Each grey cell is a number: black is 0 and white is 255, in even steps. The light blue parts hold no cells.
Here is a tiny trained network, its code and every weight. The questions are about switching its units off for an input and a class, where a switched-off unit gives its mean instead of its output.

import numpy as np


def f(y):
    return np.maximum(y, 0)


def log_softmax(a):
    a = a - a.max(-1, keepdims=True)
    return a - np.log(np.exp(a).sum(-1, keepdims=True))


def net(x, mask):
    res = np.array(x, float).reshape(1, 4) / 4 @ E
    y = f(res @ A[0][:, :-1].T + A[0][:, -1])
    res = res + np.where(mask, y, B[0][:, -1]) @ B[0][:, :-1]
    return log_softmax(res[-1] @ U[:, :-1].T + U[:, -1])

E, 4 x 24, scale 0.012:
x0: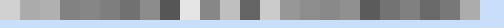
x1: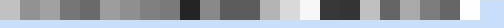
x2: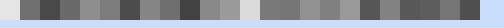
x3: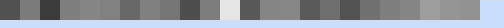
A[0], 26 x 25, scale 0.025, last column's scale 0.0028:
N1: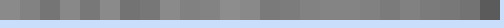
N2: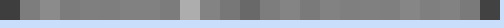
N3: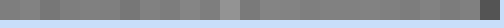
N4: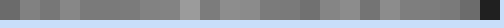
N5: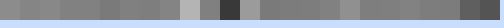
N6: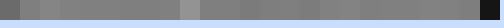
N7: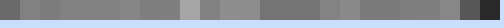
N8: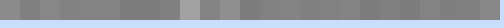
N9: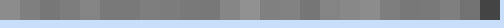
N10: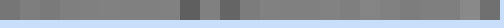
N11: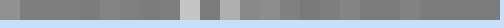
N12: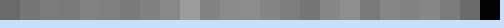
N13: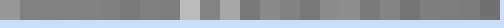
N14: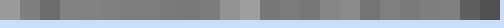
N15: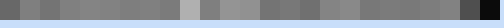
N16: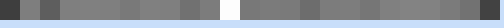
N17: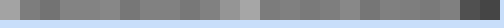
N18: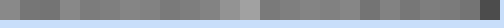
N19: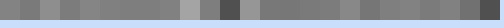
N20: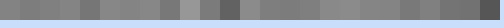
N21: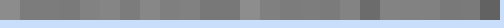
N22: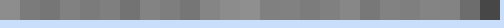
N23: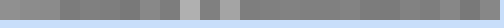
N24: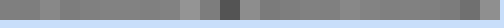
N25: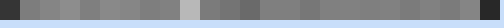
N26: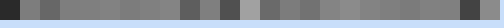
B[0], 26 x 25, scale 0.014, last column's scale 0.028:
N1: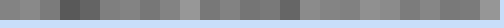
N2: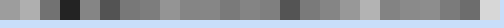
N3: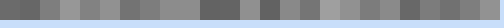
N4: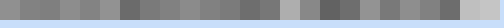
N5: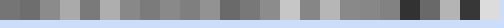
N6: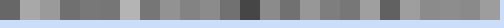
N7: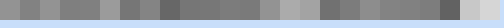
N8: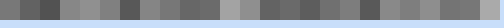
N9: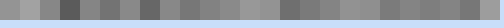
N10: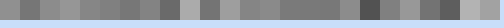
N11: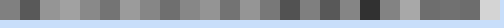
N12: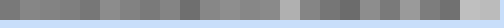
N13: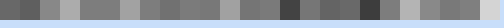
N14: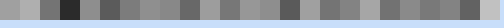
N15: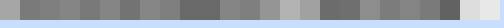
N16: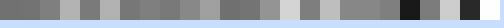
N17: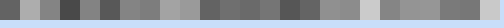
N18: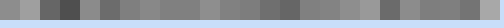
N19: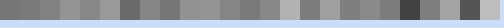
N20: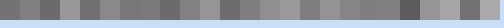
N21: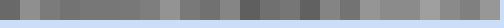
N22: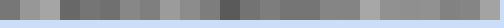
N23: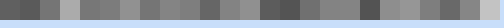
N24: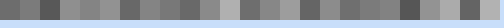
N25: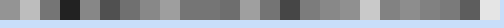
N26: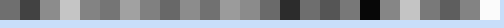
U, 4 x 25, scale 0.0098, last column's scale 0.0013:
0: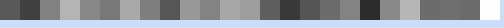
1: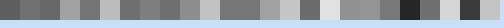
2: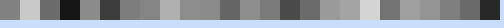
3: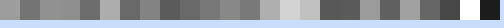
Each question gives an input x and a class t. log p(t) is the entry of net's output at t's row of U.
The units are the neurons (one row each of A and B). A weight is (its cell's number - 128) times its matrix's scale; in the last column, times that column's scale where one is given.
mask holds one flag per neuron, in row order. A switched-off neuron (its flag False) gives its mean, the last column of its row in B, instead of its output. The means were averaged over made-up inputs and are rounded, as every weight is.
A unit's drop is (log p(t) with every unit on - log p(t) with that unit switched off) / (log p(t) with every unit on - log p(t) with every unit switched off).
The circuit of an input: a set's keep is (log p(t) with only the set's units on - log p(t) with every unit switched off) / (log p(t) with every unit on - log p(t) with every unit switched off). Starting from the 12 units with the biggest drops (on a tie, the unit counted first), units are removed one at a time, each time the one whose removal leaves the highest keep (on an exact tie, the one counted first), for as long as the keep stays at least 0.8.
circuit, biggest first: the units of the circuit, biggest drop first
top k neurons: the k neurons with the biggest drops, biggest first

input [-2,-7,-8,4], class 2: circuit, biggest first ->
[N25]
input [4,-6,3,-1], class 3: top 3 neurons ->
[N15 N7 N26]
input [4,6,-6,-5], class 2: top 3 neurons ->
[N16 N26 N15]
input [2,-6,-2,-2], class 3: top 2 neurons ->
[N15 N7]
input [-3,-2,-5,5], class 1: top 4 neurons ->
[N16 N17 N14 N18]
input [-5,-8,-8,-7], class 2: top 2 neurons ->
[N25 N2]
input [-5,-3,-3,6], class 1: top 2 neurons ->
[N16 N13]
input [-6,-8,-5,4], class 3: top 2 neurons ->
[N15 N7]
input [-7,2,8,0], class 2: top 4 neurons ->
[N17 N14 N13 N11]
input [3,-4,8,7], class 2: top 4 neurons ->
[N17 N14 N5 N18]
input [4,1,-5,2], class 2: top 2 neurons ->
[N26 N25]
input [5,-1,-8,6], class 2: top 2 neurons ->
[N25 N2]
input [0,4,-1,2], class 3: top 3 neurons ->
[N16 N26 N25]
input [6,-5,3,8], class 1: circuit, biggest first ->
[N16]
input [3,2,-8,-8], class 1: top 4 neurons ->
[N5 N19 N17 N24]
